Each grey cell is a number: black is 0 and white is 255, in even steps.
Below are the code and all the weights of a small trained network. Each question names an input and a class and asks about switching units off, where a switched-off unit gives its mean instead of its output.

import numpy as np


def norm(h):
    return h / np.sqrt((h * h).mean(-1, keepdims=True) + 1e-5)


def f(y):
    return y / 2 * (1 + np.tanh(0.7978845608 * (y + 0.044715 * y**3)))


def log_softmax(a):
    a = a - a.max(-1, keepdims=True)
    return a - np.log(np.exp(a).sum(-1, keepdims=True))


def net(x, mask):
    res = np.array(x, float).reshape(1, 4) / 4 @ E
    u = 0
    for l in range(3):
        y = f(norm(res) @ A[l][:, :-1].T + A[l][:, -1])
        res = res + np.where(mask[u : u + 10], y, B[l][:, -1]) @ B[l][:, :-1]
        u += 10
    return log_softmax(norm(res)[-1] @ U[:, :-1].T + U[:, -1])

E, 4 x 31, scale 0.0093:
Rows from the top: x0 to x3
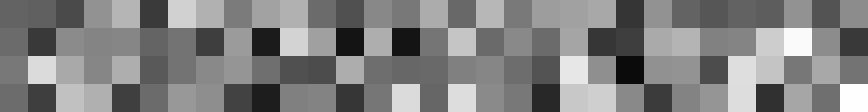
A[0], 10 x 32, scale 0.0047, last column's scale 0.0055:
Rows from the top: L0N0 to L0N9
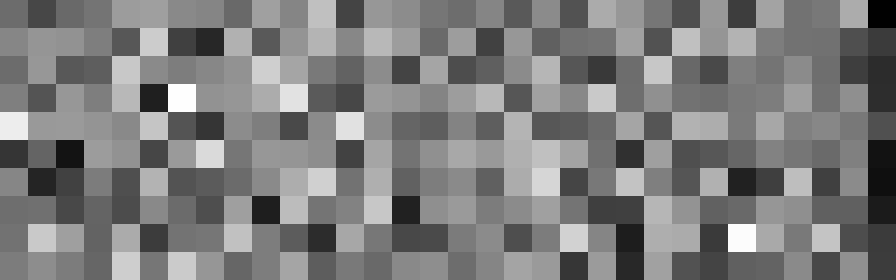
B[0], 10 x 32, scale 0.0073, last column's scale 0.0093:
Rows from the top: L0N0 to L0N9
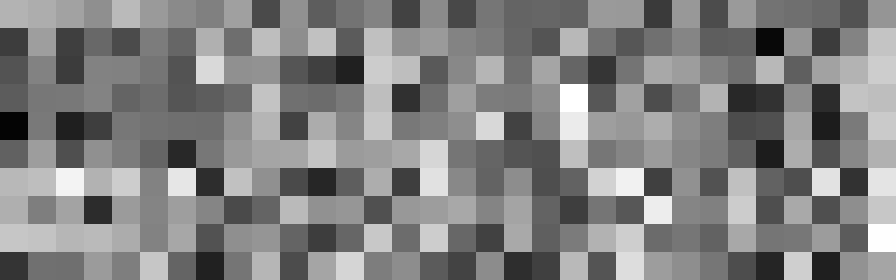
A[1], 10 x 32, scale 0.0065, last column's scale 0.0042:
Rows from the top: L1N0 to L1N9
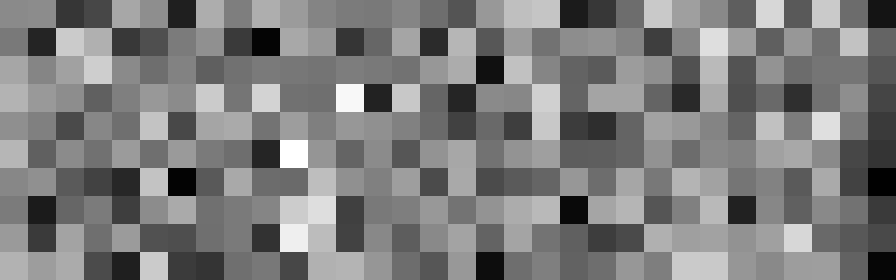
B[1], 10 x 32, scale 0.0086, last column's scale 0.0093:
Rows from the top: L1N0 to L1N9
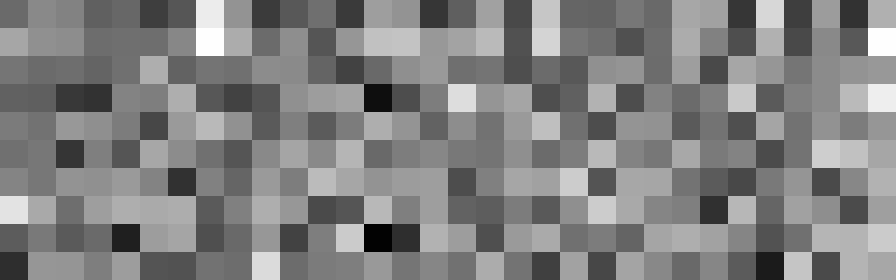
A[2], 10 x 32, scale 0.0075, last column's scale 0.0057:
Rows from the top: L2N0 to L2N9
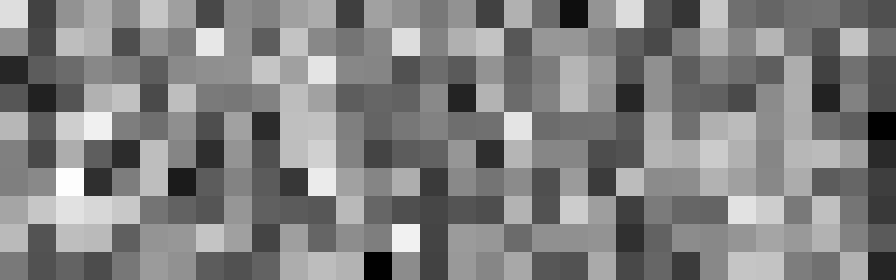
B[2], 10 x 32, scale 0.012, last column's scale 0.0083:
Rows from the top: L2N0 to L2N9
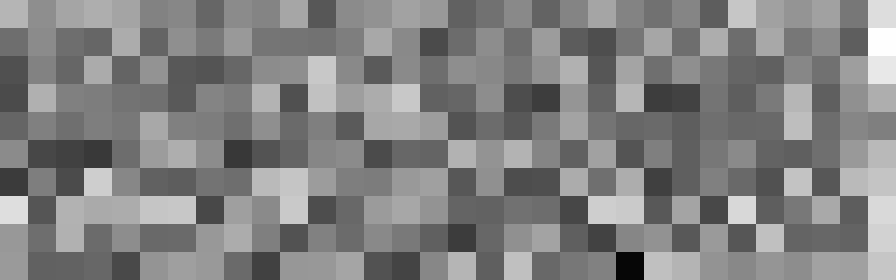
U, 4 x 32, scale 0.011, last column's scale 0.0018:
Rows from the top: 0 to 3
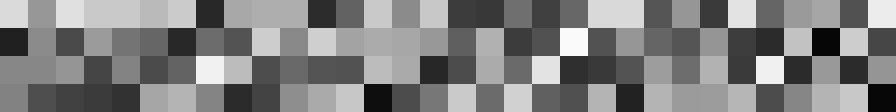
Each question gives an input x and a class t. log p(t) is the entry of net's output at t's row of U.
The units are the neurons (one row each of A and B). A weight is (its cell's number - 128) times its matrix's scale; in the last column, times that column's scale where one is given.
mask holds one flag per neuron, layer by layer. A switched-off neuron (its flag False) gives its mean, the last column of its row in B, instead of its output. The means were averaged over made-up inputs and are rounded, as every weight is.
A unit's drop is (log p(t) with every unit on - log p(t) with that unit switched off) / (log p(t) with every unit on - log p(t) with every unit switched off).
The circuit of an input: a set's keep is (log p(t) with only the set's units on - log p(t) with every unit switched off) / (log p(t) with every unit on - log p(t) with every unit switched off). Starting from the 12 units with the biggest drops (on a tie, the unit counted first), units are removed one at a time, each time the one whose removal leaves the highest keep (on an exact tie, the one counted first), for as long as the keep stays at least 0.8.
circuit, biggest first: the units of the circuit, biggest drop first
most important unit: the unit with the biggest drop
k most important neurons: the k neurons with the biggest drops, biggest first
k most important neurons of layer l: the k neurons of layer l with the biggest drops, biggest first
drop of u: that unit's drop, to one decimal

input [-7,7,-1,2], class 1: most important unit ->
L0N1
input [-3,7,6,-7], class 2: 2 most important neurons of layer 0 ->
(L0N2, L0N6)
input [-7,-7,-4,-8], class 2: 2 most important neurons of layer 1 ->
(L1N0, L1N4)
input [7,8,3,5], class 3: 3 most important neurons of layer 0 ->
(L0N4, L0N7, L0N1)
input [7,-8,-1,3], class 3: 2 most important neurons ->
(L1N3, L2N9)
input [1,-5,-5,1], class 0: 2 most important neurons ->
(L0N6, L2N0)
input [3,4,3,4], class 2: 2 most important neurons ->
(L0N6, L1N1)
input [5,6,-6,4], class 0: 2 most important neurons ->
(L0N6, L0N3)
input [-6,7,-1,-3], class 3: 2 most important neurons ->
(L0N7, L1N8)
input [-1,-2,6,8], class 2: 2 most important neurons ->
(L1N1, L0N6)
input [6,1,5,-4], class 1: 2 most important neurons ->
(L0N5, L0N6)
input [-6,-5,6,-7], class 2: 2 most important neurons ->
(L0N6, L1N0)
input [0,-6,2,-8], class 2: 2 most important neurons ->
(L1N0, L0N2)
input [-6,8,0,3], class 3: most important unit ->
L1N8
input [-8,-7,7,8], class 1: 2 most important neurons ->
(L0N6, L2N6)
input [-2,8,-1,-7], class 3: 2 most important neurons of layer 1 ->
(L1N8, L1N5)
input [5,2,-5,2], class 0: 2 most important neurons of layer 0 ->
(L0N6, L0N4)
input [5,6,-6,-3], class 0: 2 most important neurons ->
(L0N6, L1N3)
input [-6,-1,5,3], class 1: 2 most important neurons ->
(L0N6, L0N4)
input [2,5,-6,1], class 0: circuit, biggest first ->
(L0N6)
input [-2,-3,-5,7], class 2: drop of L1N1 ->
1.0
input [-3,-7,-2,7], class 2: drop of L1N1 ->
1.2
